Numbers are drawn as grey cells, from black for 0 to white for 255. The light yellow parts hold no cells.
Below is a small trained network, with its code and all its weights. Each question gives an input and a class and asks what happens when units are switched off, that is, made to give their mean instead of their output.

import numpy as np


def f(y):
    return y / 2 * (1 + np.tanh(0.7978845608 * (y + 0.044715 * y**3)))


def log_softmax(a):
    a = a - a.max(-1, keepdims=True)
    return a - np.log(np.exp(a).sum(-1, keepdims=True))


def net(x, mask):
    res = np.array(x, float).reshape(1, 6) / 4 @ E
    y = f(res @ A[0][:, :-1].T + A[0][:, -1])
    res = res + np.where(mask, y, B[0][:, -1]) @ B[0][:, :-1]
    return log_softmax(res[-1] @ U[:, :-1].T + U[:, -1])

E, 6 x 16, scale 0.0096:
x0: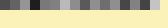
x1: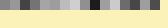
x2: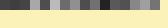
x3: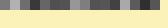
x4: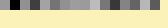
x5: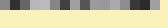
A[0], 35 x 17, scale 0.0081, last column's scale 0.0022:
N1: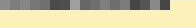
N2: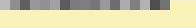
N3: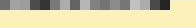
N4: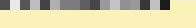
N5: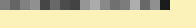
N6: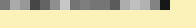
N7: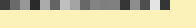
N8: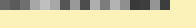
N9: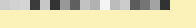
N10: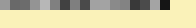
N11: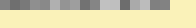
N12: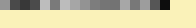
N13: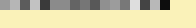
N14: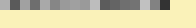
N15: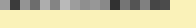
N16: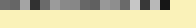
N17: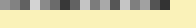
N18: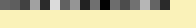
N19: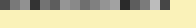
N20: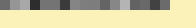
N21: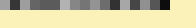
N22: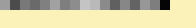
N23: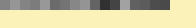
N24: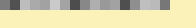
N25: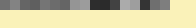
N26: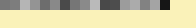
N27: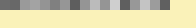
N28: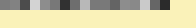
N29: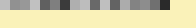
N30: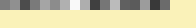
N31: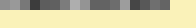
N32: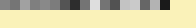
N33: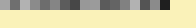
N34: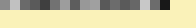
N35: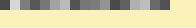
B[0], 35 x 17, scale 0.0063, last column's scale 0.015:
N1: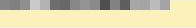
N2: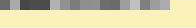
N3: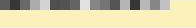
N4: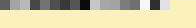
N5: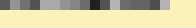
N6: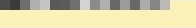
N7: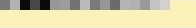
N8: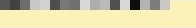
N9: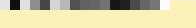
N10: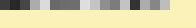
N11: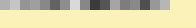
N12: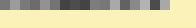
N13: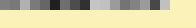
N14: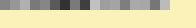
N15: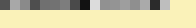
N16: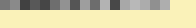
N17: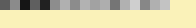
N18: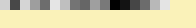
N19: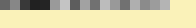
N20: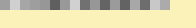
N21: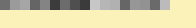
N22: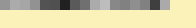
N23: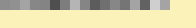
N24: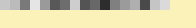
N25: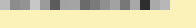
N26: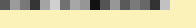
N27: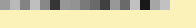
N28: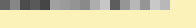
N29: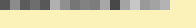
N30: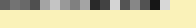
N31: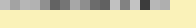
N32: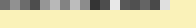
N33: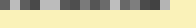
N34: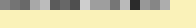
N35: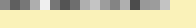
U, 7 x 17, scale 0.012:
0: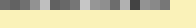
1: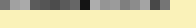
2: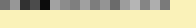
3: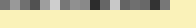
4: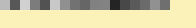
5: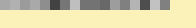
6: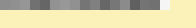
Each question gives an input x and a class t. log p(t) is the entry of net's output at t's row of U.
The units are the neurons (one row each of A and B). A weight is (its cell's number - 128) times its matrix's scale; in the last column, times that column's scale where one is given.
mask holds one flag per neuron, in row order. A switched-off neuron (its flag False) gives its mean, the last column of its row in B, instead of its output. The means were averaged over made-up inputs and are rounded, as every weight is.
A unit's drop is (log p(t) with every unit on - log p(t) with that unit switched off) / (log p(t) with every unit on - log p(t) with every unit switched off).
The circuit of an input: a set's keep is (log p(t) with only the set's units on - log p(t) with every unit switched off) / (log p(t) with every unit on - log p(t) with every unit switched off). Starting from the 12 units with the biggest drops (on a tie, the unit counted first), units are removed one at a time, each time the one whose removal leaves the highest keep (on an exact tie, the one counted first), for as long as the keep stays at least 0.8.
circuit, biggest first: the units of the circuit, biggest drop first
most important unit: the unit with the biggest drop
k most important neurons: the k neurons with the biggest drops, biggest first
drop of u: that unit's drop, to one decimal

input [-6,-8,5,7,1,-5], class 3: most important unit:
N26
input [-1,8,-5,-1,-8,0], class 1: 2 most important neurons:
[N4; N13]
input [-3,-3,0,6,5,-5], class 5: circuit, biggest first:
[N20; N25]
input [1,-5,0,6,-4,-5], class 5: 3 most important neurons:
[N25; N20; N8]
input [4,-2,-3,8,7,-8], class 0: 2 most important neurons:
[N3; N6]
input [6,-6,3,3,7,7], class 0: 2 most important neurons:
[N8; N10]
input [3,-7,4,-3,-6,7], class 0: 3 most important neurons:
[N8; N10; N30]
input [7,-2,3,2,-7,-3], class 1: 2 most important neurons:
[N4; N13]
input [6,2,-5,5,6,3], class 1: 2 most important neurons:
[N15; N21]
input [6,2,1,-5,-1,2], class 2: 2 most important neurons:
[N7; N19]
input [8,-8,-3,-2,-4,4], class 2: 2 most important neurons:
[N7; N16]
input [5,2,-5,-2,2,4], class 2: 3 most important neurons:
[N7; N18; N19]
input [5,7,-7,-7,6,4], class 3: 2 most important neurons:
[N30; N18]
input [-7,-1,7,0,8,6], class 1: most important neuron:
[N15]
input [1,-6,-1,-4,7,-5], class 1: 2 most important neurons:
[N14; N21]
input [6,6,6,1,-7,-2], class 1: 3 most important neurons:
[N4; N9; N13]
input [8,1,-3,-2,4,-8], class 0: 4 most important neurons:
[N3; N35; N6; N34]
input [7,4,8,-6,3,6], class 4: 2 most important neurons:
[N18; N17]
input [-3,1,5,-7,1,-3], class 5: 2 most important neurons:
[N9; N24]
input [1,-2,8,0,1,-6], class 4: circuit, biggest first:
[N18]
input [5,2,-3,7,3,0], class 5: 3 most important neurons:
[N31; N20; N25]
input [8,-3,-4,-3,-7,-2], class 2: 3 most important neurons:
[N7; N19; N16]
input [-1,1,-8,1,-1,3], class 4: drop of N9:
0.6
